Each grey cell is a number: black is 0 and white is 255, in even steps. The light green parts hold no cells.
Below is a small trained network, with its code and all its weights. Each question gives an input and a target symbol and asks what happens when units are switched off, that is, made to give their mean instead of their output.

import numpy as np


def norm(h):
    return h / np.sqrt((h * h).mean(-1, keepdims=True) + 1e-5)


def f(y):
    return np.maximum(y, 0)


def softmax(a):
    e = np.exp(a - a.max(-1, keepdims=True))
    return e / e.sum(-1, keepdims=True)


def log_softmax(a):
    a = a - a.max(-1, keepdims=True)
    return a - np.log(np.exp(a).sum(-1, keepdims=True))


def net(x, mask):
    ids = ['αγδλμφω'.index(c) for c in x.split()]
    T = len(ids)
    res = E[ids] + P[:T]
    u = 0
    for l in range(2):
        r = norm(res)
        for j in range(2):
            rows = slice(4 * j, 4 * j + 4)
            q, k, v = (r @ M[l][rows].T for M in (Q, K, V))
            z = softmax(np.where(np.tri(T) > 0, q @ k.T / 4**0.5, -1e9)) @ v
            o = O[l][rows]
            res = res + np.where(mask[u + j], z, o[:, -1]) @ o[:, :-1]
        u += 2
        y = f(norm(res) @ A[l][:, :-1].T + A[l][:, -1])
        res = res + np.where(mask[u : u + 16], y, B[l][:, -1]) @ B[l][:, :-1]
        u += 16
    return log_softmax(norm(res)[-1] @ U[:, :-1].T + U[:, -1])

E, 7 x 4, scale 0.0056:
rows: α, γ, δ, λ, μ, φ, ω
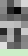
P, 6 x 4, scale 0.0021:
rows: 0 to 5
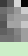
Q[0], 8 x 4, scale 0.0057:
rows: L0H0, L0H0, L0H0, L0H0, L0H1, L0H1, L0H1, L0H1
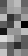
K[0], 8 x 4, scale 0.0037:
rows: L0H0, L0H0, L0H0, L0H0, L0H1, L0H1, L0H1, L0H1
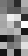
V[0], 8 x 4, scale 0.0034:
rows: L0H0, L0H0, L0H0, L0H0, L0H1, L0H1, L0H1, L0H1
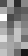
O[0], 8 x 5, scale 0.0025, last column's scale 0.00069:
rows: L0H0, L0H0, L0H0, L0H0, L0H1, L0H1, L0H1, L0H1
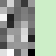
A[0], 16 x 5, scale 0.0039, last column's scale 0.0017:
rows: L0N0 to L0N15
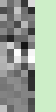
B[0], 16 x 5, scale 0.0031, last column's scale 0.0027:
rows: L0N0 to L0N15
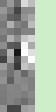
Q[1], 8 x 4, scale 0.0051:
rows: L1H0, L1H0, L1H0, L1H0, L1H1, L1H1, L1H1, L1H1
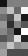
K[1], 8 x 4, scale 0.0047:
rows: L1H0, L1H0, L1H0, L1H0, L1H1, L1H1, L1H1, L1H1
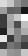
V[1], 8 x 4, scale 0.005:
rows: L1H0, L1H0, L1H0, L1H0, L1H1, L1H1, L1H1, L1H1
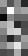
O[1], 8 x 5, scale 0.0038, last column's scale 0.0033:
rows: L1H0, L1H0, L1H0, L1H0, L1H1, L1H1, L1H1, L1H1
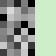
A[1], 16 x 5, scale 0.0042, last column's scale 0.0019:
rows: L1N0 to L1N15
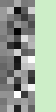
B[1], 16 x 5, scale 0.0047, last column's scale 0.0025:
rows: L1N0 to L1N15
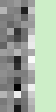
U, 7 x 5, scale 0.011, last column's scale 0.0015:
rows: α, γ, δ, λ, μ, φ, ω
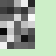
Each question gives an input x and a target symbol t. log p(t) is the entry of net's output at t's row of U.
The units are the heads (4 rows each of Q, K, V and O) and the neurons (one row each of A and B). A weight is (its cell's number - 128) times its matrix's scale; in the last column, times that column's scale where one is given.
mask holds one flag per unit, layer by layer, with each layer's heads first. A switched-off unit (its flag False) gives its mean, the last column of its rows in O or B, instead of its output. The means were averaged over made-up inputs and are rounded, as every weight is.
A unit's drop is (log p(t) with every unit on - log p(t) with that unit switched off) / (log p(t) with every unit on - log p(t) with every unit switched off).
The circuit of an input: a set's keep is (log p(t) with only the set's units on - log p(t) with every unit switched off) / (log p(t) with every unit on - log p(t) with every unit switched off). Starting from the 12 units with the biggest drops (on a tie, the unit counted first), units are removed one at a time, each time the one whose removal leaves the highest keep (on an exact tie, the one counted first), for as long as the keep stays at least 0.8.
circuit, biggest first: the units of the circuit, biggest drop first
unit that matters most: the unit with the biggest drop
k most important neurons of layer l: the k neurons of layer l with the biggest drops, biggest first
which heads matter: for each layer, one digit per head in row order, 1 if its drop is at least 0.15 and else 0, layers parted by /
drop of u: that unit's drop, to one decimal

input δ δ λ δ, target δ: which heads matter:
00 / 00
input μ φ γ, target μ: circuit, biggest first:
(L0H0 L1H0)
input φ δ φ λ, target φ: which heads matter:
11 / 11
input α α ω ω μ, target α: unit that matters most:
L1H1
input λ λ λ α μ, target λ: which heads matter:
01 / 11
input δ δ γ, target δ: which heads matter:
00 / 01
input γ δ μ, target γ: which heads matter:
01 / 10
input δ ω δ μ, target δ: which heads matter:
01 / 01
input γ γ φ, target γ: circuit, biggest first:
(L1H0 L0H1)
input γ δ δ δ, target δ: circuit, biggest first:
(L1H1 L1N13)
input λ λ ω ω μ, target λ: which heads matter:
01 / 10
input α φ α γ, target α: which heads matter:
00 / 11
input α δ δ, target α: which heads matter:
00 / 10
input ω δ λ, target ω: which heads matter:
10 / 11
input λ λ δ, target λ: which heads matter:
01 / 01
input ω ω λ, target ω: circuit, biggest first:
(L1H0)
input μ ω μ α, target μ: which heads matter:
10 / 01
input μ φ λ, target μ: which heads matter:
01 / 11
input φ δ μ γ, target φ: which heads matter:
11 / 10
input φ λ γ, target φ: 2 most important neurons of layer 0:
(L0N6 L0N9)
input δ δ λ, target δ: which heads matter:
01 / 01
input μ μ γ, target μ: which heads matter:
10 / 11
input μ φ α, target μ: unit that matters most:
L0H0
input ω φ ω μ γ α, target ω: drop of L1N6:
-0.1
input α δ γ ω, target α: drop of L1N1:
0.1
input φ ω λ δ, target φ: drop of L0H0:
0.1
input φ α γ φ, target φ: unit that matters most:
L0H0
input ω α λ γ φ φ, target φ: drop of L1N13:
-0.1
